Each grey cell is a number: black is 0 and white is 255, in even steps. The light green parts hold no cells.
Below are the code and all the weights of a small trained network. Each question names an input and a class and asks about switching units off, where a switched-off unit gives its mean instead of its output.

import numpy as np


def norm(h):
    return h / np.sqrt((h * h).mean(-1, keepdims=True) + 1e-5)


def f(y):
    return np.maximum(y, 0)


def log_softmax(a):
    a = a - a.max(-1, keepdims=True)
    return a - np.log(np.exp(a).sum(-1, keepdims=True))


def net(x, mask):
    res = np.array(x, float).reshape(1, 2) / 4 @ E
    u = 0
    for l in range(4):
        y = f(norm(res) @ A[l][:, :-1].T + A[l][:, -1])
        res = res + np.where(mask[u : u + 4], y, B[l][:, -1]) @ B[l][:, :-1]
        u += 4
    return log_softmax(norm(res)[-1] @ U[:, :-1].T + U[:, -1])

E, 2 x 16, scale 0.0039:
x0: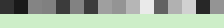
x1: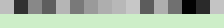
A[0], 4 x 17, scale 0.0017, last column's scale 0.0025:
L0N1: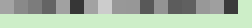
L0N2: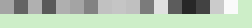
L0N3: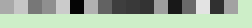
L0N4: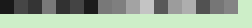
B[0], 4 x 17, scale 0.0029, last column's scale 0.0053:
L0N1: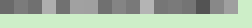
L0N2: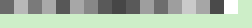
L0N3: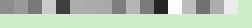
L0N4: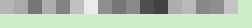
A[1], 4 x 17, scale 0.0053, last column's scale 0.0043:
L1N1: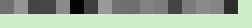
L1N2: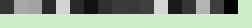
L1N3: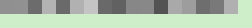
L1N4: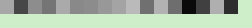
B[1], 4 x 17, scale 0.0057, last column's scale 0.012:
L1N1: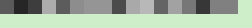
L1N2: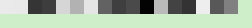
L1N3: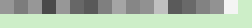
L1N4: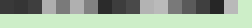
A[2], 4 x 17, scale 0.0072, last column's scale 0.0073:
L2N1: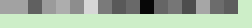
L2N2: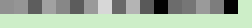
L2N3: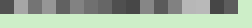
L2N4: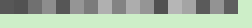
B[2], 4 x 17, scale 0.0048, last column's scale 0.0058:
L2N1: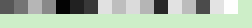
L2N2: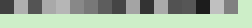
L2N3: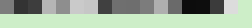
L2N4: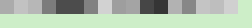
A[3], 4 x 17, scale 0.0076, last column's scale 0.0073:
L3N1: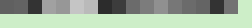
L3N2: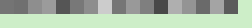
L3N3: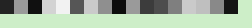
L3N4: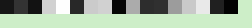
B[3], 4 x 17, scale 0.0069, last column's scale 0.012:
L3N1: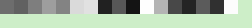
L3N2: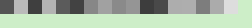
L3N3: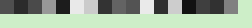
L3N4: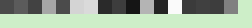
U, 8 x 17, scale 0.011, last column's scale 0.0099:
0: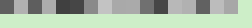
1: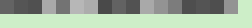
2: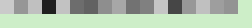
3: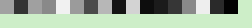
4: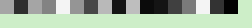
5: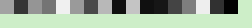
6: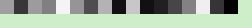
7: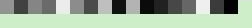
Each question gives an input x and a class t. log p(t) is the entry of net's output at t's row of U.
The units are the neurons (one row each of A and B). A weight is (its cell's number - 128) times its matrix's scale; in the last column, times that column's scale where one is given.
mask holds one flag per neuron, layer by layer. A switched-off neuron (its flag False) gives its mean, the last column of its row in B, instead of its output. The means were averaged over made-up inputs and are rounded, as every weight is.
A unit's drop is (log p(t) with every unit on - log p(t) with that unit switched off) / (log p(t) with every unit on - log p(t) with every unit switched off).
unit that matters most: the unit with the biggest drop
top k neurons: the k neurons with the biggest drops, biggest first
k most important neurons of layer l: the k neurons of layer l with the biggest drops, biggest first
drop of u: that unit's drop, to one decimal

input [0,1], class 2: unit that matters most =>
L1N4
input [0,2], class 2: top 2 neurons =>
(L0N2, L1N4)
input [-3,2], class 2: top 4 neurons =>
(L1N3, L1N4, L3N1, L3N2)
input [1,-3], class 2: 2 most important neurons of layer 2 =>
(L2N1, L2N3)
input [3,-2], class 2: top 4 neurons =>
(L1N3, L0N4, L2N1, L0N3)
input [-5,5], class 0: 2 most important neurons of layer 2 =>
(L2N1, L2N3)
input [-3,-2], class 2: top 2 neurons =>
(L1N3, L2N1)
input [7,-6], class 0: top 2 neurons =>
(L2N4, L1N4)
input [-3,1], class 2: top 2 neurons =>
(L1N3, L1N4)
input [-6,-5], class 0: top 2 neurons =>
(L2N1, L1N4)
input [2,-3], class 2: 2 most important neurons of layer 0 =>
(L0N2, L0N4)
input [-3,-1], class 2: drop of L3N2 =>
0.4
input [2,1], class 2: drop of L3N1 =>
0.3
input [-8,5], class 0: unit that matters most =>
L2N1
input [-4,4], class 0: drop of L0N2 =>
1.5
